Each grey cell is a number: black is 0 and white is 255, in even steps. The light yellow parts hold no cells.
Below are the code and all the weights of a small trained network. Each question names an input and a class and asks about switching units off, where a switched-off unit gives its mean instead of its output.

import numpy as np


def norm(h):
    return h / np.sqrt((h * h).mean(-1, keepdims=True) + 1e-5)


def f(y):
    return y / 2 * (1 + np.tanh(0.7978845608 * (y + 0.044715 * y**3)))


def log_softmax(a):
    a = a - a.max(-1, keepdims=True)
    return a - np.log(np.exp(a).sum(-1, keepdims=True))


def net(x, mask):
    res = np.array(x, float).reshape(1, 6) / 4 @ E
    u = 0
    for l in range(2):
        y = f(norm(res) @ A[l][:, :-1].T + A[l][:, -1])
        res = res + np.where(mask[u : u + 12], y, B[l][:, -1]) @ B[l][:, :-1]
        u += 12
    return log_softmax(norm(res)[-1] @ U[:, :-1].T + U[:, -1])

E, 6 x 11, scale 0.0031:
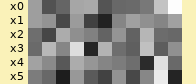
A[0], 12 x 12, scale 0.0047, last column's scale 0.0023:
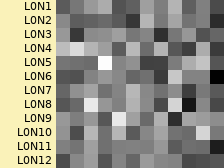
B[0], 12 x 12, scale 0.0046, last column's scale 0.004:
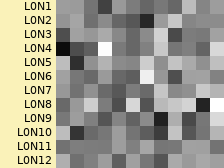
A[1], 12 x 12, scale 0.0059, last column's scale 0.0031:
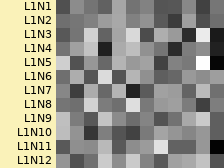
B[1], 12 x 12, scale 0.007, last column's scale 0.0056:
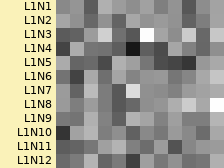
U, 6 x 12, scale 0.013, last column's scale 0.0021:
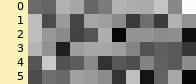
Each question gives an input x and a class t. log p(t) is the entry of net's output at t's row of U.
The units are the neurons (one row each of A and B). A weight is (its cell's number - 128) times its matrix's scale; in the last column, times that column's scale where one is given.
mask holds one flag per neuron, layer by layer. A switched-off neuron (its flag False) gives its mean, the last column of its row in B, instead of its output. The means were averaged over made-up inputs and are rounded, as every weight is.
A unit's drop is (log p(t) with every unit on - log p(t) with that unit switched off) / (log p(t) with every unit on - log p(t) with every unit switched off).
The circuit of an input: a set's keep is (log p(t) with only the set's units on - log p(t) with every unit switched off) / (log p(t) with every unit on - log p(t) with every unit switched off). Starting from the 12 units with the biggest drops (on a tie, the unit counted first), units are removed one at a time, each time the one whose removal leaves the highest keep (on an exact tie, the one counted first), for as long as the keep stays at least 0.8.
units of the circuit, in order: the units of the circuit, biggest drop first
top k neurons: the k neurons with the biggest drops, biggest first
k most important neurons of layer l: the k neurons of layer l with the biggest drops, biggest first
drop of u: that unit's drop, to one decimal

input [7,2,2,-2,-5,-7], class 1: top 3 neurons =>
L0N10; L1N5; L0N3
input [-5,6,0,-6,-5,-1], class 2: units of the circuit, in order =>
L1N3; L0N4; L0N2
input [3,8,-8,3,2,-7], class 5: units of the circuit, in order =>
L1N11; L1N8
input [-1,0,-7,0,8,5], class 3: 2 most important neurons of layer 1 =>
L1N8; L1N3
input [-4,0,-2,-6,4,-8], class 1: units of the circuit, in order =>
L0N9
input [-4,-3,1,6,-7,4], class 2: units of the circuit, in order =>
L1N3; L0N1; L0N4
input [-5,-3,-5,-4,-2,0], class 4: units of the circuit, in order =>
L1N4; L0N8
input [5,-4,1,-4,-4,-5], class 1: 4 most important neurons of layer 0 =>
L0N10; L0N9; L0N4; L0N3
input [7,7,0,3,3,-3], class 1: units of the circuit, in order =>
L1N5; L0N8; L1N3
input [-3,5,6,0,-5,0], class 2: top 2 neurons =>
L1N3; L0N1
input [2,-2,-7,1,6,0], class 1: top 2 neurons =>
L0N8; L0N9
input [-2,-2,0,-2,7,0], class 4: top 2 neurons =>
L1N4; L0N4
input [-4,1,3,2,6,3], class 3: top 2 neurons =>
L0N8; L1N8
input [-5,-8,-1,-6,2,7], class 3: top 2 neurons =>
L1N1; L1N2
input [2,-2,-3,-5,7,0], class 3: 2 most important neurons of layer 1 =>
L1N1; L1N2
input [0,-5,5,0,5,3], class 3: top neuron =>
L0N8
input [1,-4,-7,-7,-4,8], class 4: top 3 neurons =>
L0N4; L0N5; L1N4
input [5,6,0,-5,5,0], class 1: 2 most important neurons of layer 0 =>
L0N4; L0N8
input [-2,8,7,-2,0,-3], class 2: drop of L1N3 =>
0.3
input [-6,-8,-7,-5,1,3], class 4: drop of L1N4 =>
0.4
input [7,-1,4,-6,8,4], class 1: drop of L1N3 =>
0.3
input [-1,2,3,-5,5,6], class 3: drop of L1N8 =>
0.1
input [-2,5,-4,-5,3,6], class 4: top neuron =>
L1N10
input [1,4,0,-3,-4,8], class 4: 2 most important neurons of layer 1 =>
L1N8; L1N3
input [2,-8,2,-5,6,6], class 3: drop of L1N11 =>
0.0
